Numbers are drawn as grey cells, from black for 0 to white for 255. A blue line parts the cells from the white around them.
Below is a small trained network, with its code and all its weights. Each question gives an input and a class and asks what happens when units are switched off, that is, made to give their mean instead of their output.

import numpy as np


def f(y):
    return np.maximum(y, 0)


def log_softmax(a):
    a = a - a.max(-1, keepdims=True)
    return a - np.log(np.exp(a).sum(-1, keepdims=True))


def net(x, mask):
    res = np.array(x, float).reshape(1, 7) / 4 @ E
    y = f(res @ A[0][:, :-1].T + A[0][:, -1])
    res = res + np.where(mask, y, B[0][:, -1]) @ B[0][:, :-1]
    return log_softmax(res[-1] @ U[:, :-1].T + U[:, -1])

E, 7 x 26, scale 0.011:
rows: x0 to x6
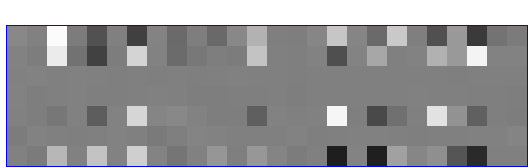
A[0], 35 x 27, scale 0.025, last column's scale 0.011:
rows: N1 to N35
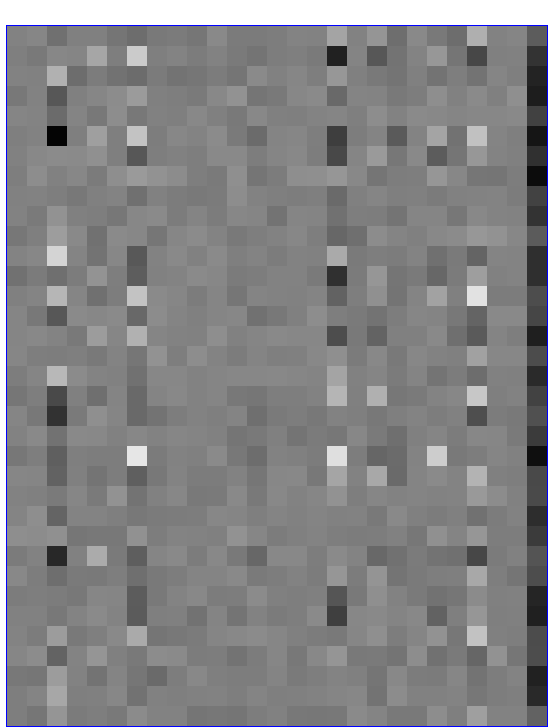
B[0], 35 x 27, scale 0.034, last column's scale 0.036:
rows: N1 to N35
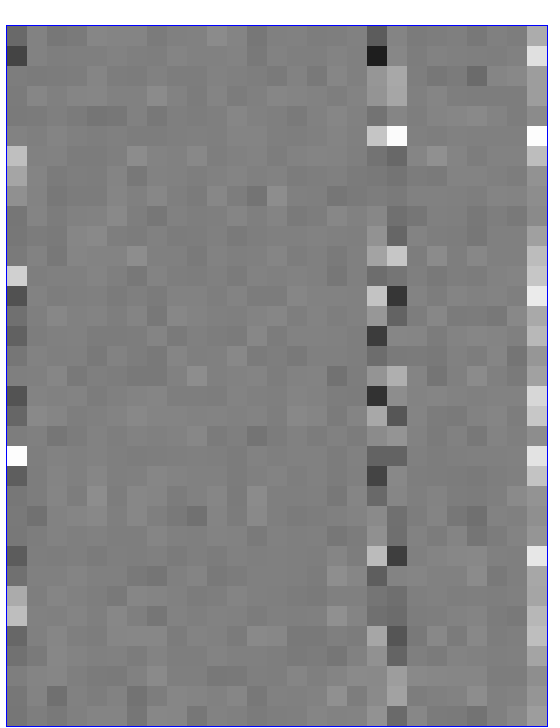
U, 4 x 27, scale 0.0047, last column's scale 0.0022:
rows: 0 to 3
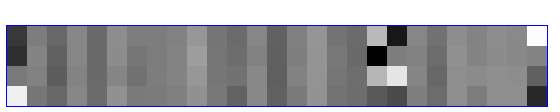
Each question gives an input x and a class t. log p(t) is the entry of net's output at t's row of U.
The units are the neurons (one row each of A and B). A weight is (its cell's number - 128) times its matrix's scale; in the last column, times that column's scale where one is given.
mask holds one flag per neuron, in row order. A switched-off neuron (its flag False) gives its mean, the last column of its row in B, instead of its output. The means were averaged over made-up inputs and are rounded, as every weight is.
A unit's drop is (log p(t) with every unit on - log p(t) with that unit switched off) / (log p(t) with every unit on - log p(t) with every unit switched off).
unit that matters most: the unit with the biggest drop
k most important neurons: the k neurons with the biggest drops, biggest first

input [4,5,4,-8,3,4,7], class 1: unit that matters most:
N2
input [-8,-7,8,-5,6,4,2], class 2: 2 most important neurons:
(N6, N14)
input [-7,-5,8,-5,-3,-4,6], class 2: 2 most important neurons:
(N6, N19)
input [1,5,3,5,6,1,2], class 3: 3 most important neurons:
(N22, N27, N20)
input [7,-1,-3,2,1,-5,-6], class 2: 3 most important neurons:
(N12, N2, N18)
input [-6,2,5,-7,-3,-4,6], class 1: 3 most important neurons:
(N2, N16, N12)
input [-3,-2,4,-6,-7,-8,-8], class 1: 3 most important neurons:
(N19, N23, N22)
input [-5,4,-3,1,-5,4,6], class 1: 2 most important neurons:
(N2, N16)
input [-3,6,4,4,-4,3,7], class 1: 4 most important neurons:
(N2, N16, N27, N20)
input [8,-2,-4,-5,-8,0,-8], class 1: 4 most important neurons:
(N6, N22, N19, N23)
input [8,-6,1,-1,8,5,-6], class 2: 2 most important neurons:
(N12, N18)
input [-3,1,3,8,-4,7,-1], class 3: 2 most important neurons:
(N13, N12)
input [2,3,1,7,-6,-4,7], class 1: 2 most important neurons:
(N2, N22)
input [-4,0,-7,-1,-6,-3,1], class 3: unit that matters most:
N13
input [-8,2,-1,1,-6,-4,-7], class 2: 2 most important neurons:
(N6, N2)
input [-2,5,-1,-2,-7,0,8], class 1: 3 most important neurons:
(N2, N16, N22)
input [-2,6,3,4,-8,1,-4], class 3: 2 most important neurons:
(N13, N7)
